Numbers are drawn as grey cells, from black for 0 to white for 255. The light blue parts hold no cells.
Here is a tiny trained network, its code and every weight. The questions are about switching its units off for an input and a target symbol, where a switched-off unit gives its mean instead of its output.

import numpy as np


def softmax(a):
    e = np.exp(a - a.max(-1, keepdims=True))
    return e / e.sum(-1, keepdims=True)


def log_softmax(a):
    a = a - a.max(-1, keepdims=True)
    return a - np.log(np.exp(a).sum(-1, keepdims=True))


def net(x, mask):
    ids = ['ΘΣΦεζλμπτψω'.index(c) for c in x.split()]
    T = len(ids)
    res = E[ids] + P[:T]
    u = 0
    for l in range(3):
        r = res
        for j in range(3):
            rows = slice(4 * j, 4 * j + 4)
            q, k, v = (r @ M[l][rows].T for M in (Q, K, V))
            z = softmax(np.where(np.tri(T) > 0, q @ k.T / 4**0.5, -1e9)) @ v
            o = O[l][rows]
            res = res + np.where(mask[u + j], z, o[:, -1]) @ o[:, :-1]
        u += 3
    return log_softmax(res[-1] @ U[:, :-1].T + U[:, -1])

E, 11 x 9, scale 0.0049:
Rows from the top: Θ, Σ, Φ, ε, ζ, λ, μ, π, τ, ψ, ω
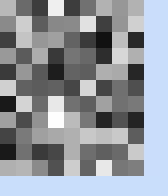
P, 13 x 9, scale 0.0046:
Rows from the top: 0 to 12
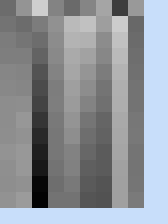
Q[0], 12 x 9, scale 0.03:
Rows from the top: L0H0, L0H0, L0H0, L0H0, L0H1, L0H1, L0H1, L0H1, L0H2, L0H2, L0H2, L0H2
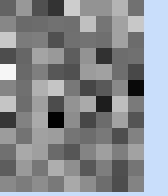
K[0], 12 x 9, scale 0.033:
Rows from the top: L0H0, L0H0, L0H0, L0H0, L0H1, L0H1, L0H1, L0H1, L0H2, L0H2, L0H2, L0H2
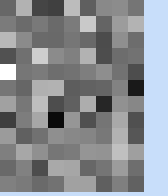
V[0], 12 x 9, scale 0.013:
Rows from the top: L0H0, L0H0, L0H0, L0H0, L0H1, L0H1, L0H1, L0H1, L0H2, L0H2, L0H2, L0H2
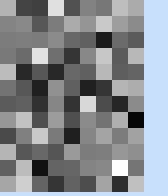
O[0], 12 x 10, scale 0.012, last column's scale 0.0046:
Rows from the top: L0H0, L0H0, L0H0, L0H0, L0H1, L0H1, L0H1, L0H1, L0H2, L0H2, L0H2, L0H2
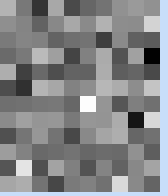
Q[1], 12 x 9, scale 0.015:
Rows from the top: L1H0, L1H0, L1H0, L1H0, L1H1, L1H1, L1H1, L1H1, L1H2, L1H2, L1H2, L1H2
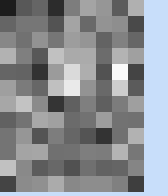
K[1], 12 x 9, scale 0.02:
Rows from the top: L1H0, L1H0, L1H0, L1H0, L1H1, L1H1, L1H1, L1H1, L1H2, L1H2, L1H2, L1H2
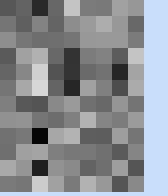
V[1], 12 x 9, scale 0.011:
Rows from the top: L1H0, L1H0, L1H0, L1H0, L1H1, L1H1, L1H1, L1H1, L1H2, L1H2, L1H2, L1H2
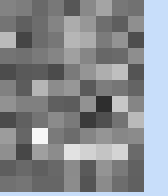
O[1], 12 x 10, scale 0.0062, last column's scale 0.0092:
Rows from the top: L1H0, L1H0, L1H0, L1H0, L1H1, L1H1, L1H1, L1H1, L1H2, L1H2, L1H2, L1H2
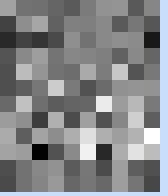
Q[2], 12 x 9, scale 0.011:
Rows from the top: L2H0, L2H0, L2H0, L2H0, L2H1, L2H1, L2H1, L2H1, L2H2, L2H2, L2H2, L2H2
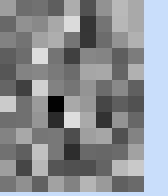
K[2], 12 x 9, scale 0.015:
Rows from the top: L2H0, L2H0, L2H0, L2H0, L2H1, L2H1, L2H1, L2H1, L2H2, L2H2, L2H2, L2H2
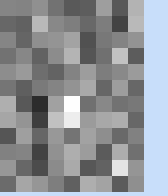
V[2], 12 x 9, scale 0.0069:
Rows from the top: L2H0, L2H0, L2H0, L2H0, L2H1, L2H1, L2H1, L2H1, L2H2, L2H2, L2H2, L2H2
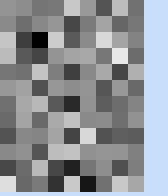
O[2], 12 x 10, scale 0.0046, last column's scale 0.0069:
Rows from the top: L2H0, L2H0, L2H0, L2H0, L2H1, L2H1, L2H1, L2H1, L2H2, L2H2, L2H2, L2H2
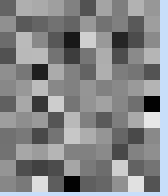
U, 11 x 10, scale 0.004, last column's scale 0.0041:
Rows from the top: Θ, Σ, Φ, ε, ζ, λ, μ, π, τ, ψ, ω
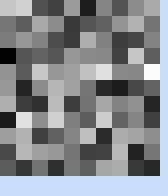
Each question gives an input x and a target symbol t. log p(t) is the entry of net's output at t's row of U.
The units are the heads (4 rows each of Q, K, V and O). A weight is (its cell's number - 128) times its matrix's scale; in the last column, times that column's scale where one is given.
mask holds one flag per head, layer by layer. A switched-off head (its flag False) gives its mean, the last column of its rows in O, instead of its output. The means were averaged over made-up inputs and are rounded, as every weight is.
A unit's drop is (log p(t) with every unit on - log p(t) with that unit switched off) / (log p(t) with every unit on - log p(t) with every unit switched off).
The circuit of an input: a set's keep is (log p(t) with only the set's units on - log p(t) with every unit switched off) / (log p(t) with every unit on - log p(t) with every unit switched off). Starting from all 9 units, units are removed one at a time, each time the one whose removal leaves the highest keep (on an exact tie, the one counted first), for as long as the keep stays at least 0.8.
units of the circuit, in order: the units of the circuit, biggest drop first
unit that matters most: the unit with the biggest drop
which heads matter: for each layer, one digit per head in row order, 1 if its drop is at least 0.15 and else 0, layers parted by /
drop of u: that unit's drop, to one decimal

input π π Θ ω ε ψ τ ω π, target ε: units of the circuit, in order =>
L0H2, L1H0
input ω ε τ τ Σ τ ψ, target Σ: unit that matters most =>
L2H2
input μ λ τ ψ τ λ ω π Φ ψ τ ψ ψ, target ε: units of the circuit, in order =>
L0H1, L1H0
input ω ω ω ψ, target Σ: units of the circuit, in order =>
L0H1, L2H2
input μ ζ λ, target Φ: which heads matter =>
011 / 000 / 100
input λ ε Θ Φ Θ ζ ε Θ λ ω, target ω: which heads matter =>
110 / 110 / 001
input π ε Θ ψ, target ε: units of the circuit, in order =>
L1H0, L0H2, L0H1
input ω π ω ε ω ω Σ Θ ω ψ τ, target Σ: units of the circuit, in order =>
L0H1, L0H2, L2H2
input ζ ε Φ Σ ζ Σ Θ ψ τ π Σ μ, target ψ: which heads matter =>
100 / 011 / 000
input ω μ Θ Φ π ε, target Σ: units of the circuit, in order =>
L0H2, L2H2, L0H1
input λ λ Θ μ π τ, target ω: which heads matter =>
010 / 110 / 001
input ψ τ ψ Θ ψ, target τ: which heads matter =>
111 / 011 / 000
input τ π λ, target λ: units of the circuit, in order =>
L0H0, L1H1
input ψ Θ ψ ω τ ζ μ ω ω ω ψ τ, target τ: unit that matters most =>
L0H2
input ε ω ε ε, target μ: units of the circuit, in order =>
L0H1, L0H0, L1H1, L2H1
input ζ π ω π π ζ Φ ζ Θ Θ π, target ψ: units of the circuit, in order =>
L0H0, L1H2
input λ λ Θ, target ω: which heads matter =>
010 / 110 / 001
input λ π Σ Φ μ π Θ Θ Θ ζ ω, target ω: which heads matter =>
110 / 110 / 001
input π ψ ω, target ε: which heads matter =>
001 / 100 / 000
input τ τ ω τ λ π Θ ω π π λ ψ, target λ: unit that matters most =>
L0H0
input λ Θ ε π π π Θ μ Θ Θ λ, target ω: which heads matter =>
111 / 110 / 001
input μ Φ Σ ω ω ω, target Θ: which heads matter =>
111 / 000 / 000
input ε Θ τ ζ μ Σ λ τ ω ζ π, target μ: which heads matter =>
111 / 010 / 010
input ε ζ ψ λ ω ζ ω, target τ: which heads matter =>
111 / 001 / 100
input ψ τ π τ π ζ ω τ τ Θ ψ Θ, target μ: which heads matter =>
110 / 000 / 010
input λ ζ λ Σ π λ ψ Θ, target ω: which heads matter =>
110 / 110 / 001
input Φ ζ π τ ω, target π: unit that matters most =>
L1H1
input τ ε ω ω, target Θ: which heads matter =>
010 / 000 / 000
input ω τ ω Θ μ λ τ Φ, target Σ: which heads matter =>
011 / 000 / 001
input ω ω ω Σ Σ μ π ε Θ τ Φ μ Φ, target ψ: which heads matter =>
100 / 000 / 000
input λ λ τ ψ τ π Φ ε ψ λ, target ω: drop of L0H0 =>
0.3
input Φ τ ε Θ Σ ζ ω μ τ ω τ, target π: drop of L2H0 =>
0.1
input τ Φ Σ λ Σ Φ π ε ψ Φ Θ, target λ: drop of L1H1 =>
0.6
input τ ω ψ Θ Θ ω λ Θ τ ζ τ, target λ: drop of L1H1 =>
0.6
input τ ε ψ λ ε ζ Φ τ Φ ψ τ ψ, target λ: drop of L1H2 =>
0.1
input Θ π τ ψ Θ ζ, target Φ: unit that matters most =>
L2H0
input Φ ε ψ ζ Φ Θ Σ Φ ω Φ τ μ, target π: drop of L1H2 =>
0.0
